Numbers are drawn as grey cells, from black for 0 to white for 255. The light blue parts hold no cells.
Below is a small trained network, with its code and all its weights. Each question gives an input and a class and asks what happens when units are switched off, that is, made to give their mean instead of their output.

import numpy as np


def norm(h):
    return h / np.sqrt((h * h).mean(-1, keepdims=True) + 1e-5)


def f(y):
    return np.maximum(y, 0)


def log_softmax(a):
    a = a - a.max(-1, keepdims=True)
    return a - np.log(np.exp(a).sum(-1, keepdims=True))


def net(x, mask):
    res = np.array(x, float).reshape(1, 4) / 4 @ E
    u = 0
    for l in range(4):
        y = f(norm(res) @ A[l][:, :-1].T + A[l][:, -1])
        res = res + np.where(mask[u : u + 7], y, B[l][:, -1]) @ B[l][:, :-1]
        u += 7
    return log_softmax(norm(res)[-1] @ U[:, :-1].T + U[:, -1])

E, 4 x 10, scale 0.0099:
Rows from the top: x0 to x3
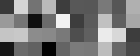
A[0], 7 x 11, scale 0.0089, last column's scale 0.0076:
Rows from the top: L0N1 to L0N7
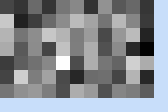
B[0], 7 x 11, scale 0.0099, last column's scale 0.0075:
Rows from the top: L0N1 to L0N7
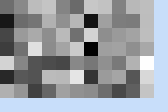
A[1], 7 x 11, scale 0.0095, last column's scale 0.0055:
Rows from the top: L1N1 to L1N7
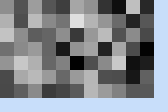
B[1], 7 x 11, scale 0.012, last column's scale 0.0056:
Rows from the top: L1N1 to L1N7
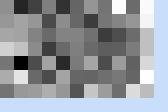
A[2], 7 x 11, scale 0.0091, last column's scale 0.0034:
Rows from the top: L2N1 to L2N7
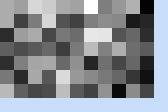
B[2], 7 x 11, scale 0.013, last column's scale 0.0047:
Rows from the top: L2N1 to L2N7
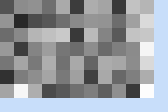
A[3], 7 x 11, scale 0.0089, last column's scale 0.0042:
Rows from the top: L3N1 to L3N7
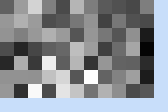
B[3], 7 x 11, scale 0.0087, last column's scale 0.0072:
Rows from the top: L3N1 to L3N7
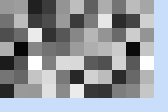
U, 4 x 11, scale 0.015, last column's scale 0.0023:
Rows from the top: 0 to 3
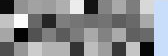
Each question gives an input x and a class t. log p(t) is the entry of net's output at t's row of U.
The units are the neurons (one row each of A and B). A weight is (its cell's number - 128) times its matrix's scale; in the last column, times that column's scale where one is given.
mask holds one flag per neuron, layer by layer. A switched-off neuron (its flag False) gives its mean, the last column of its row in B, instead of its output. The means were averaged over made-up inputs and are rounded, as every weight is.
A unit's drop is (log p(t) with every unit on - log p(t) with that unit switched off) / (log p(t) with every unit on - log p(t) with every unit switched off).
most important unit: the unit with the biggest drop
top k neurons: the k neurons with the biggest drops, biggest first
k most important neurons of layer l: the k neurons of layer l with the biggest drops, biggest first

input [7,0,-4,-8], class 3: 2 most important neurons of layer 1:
(L1N2; L1N5)
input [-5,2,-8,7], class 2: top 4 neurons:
(L1N1; L0N5; L0N3; L3N4)
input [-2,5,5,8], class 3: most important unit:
L2N3
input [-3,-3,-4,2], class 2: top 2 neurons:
(L0N6; L1N1)
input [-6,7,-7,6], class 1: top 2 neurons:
(L0N5; L2N7)
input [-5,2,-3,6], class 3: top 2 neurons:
(L0N1; L2N3)
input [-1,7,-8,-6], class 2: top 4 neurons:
(L1N1; L0N5; L1N6; L1N2)
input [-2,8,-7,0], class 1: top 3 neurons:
(L2N7; L1N3; L1N5)
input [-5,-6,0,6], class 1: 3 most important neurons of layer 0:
(L0N6; L0N3; L0N7)
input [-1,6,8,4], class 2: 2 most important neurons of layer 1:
(L1N5; L1N6)
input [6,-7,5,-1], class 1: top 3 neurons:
(L1N6; L0N2; L1N4)
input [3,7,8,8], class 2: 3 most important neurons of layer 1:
(L1N5; L1N6; L1N2)
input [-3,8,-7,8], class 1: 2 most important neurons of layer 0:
(L0N5; L0N3)
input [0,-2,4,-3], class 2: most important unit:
L1N5
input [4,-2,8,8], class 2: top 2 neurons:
(L1N5; L2N2)
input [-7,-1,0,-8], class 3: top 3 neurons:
(L0N3; L2N1; L0N6)
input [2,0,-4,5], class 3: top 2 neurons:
(L0N1; L2N3)
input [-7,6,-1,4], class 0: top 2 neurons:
(L0N4; L0N2)
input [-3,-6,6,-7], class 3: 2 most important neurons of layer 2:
(L2N1; L2N7)
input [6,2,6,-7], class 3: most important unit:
L0N2
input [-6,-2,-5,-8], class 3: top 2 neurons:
(L0N3; L2N1)
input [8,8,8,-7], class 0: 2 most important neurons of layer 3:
(L3N5; L3N2)
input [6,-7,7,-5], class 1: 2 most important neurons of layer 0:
(L0N2; L0N4)
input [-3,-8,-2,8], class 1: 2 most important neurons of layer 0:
(L0N3; L0N7)
